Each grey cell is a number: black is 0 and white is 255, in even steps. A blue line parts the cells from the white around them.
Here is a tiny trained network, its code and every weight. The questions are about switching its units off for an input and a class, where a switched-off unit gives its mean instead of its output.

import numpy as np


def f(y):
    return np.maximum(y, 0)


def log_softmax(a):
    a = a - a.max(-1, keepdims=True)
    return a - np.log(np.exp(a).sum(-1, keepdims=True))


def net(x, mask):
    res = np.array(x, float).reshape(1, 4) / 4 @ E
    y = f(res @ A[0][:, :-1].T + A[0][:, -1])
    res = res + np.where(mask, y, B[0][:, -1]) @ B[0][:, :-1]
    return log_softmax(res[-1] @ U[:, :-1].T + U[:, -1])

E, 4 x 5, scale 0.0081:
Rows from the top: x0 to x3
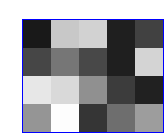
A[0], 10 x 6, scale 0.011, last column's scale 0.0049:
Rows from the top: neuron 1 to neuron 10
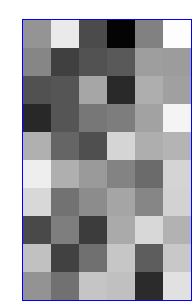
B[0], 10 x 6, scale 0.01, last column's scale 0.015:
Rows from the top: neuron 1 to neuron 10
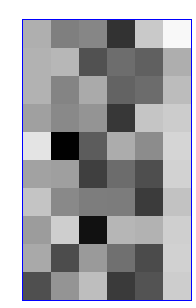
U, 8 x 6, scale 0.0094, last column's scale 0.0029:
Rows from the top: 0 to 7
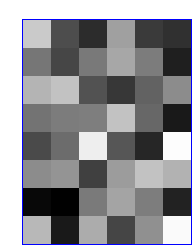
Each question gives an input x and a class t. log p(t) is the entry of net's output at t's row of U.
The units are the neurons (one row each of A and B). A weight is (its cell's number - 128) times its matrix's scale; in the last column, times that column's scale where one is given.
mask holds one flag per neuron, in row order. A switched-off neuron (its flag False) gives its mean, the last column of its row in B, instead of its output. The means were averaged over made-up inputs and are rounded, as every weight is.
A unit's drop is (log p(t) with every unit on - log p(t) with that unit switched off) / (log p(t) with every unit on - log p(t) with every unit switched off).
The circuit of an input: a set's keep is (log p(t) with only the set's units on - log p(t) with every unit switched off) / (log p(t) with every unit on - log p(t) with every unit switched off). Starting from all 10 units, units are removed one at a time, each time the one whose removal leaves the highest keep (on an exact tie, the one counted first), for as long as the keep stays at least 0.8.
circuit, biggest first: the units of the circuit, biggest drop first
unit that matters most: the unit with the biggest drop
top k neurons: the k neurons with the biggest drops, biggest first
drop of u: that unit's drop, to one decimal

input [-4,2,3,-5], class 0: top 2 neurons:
neuron 1; neuron 4
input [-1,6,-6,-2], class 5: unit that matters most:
neuron 8
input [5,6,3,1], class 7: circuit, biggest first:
neuron 8; neuron 6
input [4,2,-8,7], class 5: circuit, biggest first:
neuron 8; neuron 10
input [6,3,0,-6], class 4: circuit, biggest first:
neuron 5; neuron 8
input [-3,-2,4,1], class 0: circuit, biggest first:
neuron 4; neuron 1
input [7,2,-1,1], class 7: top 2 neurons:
neuron 8; neuron 6
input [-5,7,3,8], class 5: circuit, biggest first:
neuron 10; neuron 8
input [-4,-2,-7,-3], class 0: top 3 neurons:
neuron 8; neuron 1; neuron 5
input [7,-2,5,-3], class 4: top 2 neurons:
neuron 8; neuron 10
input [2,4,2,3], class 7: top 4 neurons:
neuron 8; neuron 6; neuron 1; neuron 2
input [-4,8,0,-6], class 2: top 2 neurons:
neuron 2; neuron 8
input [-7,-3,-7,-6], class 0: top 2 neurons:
neuron 8; neuron 1
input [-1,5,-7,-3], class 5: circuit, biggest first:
neuron 8
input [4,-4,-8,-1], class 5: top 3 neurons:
neuron 9; neuron 8; neuron 5
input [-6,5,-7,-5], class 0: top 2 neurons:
neuron 8; neuron 5
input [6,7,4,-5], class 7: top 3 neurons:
neuron 8; neuron 6; neuron 1
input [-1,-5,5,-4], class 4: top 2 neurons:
neuron 10; neuron 8
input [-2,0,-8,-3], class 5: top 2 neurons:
neuron 8; neuron 4
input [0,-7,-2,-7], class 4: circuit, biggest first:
neuron 10
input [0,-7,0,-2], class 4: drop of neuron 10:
0.4
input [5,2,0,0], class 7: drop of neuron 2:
0.3
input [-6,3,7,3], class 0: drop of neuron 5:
0.4
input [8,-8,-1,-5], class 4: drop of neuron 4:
0.0
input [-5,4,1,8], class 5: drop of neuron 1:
0.1
